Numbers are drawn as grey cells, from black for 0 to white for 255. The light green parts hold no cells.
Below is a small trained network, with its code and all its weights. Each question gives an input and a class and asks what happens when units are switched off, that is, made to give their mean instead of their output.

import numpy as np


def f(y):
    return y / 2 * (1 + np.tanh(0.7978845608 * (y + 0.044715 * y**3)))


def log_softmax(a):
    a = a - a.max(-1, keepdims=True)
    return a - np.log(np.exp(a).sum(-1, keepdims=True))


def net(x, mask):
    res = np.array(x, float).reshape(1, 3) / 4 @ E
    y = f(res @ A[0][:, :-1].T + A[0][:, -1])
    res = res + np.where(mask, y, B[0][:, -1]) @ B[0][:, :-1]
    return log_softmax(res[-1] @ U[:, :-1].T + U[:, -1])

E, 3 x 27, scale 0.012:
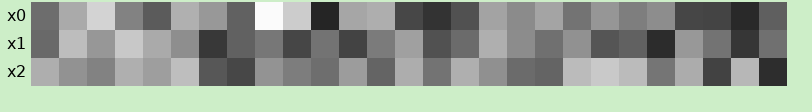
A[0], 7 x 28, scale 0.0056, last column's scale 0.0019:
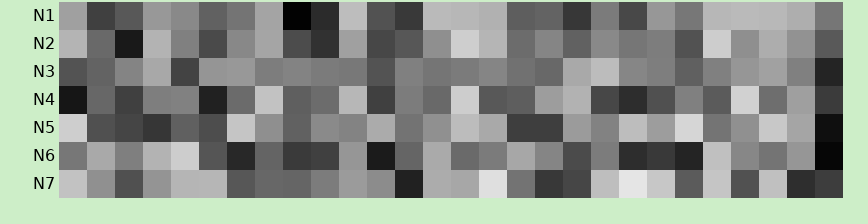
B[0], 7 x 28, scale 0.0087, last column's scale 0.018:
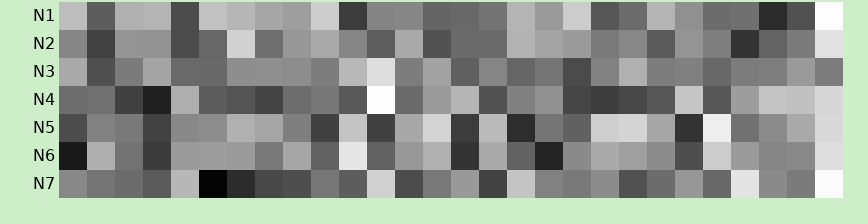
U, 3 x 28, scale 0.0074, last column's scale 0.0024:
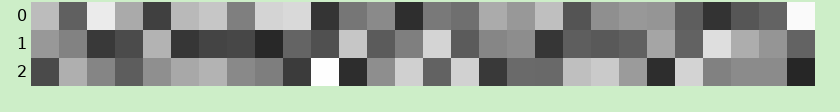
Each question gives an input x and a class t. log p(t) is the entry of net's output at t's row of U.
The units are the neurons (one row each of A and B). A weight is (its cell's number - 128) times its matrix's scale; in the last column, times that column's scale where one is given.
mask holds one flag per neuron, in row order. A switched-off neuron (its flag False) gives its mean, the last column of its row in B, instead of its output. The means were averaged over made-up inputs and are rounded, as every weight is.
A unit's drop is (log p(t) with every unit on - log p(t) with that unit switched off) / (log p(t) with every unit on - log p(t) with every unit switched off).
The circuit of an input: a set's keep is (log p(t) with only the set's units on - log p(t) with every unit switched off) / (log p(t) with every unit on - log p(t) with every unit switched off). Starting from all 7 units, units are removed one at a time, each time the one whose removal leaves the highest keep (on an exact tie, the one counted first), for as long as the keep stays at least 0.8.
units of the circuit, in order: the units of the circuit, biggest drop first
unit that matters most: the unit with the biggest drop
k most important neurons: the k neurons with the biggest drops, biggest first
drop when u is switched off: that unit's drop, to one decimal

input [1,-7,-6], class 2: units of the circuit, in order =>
N5
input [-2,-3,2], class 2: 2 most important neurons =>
N5, N4
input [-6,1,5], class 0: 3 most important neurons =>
N1, N2, N4
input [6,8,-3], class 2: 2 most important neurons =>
N1, N6
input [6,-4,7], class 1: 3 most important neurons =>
N1, N2, N7
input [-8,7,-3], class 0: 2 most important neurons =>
N1, N2
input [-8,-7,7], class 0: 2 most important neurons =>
N1, N2
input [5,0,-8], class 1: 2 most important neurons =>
N1, N4
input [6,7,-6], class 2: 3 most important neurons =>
N1, N7, N2
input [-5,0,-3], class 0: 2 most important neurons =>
N1, N7
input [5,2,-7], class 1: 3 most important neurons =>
N1, N4, N2
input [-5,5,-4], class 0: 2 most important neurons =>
N1, N5
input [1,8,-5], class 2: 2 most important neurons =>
N6, N7
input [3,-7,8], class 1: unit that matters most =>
N7
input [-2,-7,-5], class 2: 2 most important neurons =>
N5, N7
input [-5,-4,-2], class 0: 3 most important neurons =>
N1, N6, N2
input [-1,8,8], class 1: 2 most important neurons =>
N7, N5
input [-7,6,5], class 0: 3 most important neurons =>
N1, N2, N5
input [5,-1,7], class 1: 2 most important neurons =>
N1, N7
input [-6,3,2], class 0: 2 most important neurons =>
N1, N2
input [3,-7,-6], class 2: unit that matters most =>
N5
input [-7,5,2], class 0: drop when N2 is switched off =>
0.2
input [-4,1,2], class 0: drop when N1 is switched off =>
0.3
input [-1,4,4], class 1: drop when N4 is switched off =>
-0.1
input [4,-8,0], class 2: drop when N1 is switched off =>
0.0
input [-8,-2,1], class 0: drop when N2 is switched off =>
0.1
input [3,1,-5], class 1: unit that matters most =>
N1
